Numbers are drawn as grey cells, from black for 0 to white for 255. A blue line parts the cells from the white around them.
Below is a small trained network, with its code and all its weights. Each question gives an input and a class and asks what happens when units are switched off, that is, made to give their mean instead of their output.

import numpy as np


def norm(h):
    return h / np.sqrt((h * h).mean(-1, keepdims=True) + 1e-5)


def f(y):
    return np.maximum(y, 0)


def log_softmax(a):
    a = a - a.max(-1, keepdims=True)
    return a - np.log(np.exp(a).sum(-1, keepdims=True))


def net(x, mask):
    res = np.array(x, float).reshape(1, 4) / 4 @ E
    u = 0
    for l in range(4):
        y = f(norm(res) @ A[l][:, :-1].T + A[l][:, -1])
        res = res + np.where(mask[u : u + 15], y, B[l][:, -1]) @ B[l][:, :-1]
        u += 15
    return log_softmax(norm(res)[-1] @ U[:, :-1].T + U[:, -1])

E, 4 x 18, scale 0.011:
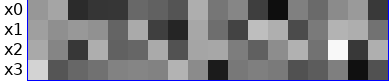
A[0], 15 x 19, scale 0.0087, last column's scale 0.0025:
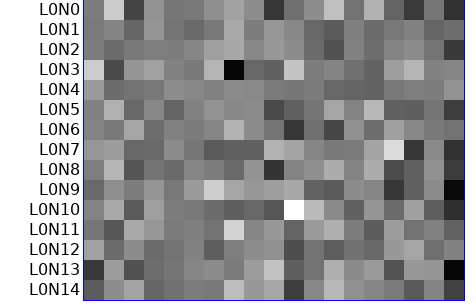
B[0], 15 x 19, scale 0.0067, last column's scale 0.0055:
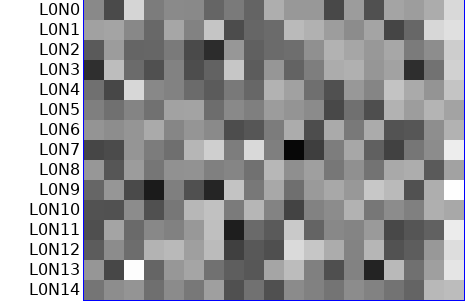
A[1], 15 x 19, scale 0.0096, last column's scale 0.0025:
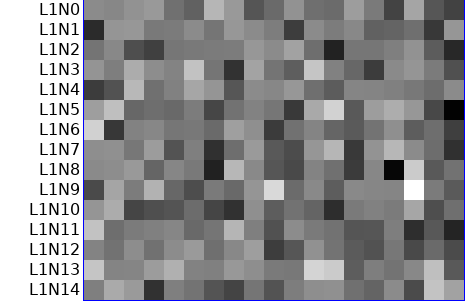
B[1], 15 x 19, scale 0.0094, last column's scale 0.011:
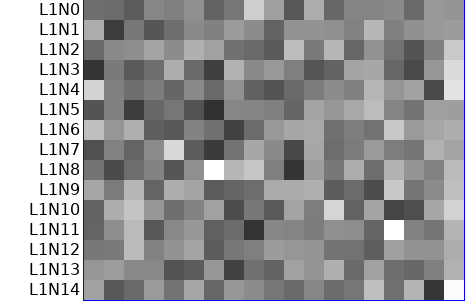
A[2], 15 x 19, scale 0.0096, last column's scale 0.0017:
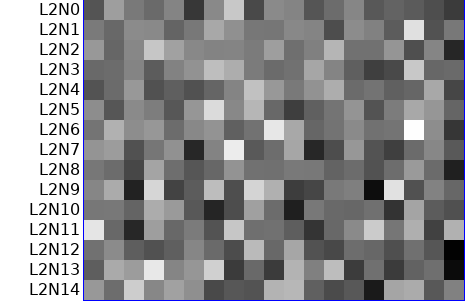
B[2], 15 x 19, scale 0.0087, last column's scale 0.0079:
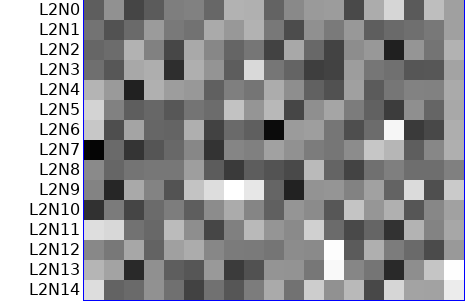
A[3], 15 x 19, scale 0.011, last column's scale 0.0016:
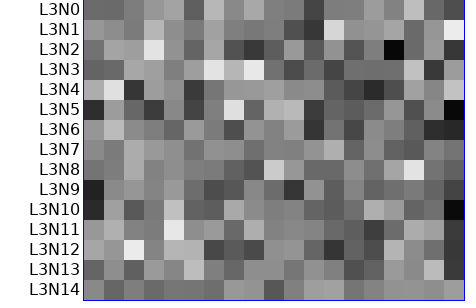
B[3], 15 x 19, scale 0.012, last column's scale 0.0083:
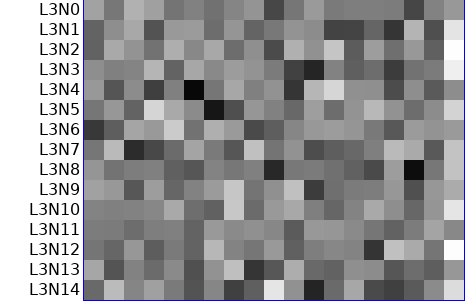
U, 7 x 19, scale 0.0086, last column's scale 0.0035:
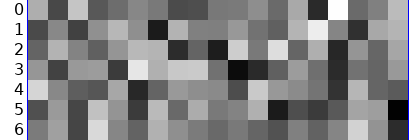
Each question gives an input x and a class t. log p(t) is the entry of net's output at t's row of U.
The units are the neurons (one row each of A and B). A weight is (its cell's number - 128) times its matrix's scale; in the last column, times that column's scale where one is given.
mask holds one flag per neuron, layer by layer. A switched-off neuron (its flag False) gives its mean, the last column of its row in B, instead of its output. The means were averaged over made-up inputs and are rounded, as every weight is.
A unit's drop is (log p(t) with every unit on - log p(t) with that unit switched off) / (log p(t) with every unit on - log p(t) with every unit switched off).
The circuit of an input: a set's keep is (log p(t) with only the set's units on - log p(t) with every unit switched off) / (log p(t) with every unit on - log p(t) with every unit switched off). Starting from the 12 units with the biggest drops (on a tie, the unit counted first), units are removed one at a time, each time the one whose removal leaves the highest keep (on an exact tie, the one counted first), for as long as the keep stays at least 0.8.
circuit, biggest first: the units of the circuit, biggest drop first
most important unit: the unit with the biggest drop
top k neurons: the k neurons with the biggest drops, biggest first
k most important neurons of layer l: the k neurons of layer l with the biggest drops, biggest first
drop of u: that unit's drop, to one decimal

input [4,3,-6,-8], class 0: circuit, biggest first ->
(L1N9)
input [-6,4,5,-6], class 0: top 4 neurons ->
(L1N10, L0N12, L1N2, L0N1)
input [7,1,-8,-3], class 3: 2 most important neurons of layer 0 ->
(L0N11, L0N10)
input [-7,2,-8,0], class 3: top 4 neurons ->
(L1N8, L0N12, L1N10, L0N1)
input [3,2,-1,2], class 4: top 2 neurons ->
(L0N12, L2N11)
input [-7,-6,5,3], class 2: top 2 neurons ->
(L1N3, L0N3)
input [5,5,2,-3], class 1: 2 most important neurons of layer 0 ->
(L0N11, L0N3)
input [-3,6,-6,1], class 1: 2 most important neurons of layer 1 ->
(L1N3, L1N5)
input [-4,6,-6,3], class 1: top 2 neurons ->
(L1N3, L0N7)
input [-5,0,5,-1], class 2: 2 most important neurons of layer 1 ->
(L1N8, L1N0)
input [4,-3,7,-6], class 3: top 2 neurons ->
(L2N9, L0N7)
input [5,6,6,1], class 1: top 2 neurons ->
(L1N5, L1N7)
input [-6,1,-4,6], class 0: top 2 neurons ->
(L1N10, L0N12)
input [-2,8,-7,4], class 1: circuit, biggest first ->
(L1N3)
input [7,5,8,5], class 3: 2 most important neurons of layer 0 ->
(L0N7, L0N11)
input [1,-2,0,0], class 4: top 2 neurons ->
(L2N11, L1N14)
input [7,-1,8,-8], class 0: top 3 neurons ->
(L1N9, L1N8, L2N6)
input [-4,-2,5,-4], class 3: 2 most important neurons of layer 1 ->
(L1N10, L1N2)
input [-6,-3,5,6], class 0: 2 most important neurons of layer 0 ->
(L0N0, L0N12)
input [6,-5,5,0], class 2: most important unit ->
L1N3
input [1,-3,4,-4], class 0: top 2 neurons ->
(L0N13, L1N8)
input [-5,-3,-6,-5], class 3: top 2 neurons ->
(L1N10, L0N12)
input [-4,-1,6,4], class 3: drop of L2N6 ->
0.0
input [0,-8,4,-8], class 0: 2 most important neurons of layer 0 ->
(L0N13, L0N3)
